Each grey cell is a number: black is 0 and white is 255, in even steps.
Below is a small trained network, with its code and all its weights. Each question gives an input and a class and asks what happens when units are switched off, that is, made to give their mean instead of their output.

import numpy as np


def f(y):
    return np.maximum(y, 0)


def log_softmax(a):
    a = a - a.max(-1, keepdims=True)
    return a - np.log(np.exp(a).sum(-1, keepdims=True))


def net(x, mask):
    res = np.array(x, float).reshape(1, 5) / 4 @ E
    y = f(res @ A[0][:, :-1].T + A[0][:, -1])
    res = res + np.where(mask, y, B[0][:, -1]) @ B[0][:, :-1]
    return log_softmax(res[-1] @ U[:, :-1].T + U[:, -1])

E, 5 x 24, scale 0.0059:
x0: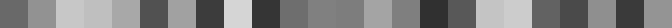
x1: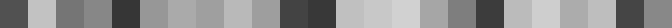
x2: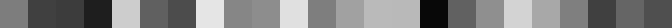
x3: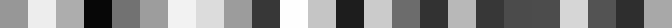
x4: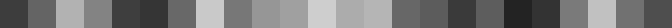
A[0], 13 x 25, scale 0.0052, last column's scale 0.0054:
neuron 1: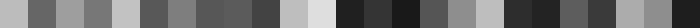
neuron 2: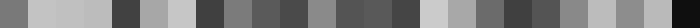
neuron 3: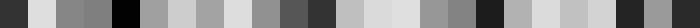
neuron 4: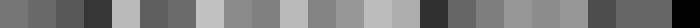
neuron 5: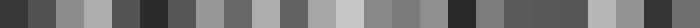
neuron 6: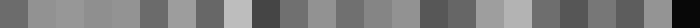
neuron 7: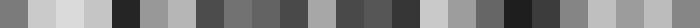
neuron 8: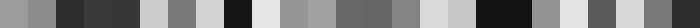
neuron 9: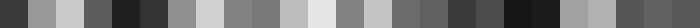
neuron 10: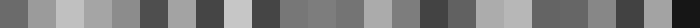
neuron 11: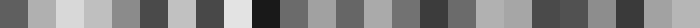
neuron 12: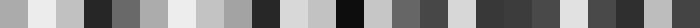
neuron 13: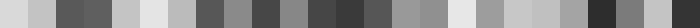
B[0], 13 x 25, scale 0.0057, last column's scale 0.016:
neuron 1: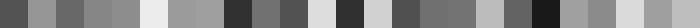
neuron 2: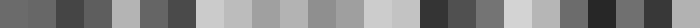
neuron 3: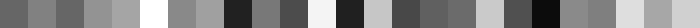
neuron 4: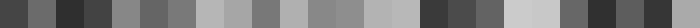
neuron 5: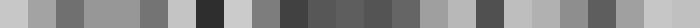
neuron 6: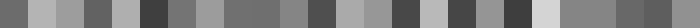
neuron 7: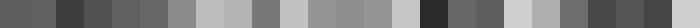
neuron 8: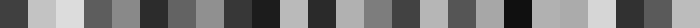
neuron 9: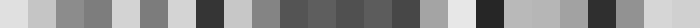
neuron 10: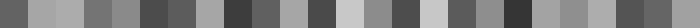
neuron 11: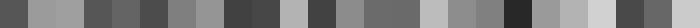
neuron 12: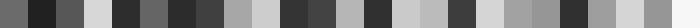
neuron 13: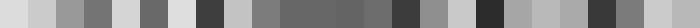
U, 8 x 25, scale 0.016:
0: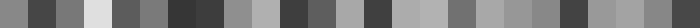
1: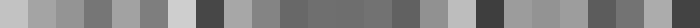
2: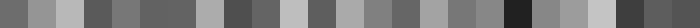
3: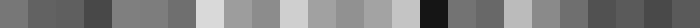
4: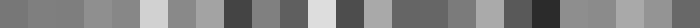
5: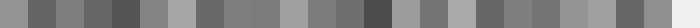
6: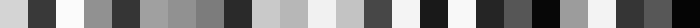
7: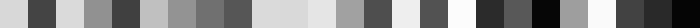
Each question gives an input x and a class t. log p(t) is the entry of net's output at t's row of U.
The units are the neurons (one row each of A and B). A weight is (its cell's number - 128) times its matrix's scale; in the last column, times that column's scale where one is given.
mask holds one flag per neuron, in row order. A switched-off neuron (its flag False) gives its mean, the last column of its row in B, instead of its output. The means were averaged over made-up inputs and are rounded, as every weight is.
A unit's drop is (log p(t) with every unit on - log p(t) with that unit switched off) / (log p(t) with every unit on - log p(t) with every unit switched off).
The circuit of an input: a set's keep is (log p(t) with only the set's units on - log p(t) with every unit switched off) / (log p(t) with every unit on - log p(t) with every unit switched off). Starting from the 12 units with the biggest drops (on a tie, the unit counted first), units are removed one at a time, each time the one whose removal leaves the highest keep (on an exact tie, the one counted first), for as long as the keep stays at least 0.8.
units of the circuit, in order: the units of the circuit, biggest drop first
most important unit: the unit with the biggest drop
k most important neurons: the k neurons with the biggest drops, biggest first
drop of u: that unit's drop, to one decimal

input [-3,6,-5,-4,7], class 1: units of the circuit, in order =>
(neuron 5; neuron 12)
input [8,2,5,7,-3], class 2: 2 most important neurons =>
(neuron 11; neuron 10)
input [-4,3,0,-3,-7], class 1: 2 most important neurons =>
(neuron 12; neuron 13)
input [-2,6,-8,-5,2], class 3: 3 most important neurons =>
(neuron 7; neuron 2; neuron 12)
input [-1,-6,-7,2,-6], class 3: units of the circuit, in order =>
(neuron 7; neuron 2)
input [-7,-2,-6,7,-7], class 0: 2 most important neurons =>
(neuron 12; neuron 9)
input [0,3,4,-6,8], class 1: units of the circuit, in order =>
(neuron 12; neuron 5)
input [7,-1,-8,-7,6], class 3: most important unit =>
neuron 7
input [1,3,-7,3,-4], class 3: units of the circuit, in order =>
(neuron 2; neuron 7)
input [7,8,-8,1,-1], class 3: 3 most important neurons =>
(neuron 2; neuron 7; neuron 8)
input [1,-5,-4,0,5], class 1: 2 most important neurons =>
(neuron 3; neuron 9)
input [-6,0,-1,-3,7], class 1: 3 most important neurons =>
(neuron 5; neuron 12; neuron 9)
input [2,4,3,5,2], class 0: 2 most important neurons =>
(neuron 12; neuron 1)
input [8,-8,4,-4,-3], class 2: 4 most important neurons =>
(neuron 3; neuron 11; neuron 10; neuron 6)
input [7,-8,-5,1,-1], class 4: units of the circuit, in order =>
(neuron 1)
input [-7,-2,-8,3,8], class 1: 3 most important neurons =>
(neuron 9; neuron 5; neuron 4)
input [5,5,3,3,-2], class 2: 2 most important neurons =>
(neuron 11; neuron 1)
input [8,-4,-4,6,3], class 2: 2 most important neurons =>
(neuron 11; neuron 10)
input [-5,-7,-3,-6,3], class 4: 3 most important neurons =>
(neuron 12; neuron 1; neuron 9)
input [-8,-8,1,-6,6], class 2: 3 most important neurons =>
(neuron 8; neuron 12; neuron 3)
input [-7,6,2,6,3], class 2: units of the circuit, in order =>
(neuron 8)
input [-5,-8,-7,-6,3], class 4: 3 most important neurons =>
(neuron 1; neuron 12; neuron 4)
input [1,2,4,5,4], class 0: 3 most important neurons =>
(neuron 12; neuron 13; neuron 7)
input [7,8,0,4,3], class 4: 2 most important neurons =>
(neuron 3; neuron 8)
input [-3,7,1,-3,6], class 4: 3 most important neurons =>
(neuron 3; neuron 13; neuron 12)
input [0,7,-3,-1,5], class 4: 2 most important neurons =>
(neuron 3; neuron 13)
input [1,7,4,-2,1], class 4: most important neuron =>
(neuron 3)
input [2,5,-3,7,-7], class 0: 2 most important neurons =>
(neuron 12; neuron 9)
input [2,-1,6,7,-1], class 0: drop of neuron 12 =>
1.2
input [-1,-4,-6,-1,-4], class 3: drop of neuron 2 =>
0.1
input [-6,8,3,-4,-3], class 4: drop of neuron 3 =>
0.7
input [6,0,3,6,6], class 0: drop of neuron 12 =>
1.5
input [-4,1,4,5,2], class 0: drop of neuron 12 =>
0.9
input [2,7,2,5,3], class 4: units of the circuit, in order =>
(neuron 3)
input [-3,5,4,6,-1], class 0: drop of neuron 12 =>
1.1
